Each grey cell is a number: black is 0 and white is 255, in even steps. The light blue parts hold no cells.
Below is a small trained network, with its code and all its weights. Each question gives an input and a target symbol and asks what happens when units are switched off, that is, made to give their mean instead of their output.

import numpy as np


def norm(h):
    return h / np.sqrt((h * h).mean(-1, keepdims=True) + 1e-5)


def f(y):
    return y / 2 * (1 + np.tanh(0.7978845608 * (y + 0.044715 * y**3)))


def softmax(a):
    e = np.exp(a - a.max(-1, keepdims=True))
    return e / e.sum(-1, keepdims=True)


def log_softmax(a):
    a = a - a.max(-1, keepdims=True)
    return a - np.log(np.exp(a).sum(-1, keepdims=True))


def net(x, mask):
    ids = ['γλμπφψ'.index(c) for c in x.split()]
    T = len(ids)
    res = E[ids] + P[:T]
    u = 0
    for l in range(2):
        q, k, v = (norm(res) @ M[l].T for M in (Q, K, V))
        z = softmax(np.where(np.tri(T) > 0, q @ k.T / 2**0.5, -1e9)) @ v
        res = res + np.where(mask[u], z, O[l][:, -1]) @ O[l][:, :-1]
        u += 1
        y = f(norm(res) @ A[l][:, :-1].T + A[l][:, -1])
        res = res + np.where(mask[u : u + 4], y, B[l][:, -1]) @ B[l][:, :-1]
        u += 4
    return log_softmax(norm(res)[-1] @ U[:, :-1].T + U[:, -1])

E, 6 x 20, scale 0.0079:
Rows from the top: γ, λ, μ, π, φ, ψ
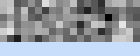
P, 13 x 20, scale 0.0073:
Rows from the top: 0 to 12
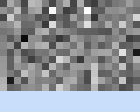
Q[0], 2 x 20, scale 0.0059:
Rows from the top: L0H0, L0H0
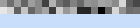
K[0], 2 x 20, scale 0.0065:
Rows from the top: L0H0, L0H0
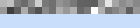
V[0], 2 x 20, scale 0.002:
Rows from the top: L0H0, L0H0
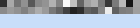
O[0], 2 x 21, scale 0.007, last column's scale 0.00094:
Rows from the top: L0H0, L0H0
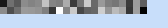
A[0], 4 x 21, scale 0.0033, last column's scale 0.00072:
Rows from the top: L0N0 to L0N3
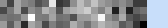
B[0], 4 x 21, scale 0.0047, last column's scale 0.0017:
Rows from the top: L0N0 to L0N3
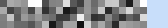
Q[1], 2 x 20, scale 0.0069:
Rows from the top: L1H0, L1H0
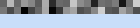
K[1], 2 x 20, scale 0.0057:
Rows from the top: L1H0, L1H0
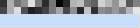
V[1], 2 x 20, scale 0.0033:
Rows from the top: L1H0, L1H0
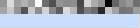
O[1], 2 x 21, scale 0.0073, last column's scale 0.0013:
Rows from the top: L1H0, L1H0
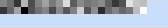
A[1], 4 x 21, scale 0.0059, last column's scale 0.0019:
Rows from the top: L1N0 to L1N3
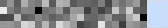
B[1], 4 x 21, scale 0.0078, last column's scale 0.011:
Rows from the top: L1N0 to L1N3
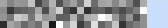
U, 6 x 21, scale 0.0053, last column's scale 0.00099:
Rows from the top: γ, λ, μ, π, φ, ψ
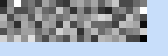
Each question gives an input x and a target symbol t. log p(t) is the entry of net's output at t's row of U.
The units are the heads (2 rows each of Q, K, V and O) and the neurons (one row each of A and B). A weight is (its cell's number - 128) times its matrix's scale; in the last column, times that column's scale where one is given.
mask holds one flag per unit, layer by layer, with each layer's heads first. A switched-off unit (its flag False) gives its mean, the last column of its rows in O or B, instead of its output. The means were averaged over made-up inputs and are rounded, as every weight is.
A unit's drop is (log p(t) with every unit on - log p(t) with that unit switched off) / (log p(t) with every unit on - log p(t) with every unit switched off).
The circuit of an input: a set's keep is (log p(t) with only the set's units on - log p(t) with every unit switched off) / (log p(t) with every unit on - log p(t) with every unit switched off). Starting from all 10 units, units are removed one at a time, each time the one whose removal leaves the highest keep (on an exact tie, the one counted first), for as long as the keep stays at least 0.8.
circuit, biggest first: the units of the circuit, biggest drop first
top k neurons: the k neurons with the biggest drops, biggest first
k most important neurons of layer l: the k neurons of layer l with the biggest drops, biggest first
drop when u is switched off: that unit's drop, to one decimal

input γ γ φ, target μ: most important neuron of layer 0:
[L0N0]
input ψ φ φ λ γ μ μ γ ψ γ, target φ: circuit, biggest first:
[L1H0; L1N3; L0N0]
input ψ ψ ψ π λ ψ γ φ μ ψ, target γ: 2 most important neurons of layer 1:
[L1N2; L1N1]
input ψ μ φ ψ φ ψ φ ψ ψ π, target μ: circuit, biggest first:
[L0N2; L1H0; L1N2]
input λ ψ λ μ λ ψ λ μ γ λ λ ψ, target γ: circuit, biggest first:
[L1H0; L1N2]
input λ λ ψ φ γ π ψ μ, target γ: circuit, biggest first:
[L1H0; L1N2]
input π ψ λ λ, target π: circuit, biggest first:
[L1H0; L1N1]
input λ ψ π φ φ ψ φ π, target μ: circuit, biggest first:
[L1H0; L1N2]
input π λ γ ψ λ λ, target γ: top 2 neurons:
[L1N2; L1N1]
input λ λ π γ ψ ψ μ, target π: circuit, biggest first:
[L0H0; L1N1]
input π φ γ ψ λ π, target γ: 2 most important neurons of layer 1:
[L1N1; L1N2]
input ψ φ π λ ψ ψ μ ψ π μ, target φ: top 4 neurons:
[L1N3; L0N0; L1N1; L0N1]
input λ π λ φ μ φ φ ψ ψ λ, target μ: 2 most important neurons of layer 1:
[L1N2; L1N1]
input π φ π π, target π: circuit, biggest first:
[L1H0; L1N1]
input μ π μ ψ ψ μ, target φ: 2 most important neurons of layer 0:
[L0N1; L0N0]
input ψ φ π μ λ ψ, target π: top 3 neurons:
[L0N3; L1N1; L1N0]
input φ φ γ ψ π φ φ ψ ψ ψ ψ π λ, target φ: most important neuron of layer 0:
[L0N2]
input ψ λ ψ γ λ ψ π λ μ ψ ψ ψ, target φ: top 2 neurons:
[L1N3; L0N1]
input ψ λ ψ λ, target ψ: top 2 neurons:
[L1N1; L0N0]
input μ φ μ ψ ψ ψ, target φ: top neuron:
[L0N3]
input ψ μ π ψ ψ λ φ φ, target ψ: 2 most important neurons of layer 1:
[L1N1; L1N3]
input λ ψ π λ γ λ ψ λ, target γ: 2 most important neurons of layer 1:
[L1N2; L1N1]
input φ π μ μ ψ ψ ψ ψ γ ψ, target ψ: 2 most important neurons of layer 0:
[L0N0; L0N2]
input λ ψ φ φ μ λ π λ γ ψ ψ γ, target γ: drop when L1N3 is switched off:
0.0
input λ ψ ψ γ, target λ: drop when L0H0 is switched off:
0.1
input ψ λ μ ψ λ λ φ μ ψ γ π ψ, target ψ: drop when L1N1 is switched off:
0.2
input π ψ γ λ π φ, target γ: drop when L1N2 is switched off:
0.2
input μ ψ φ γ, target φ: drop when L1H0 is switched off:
1.0
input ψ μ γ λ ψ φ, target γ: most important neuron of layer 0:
[L0N3]
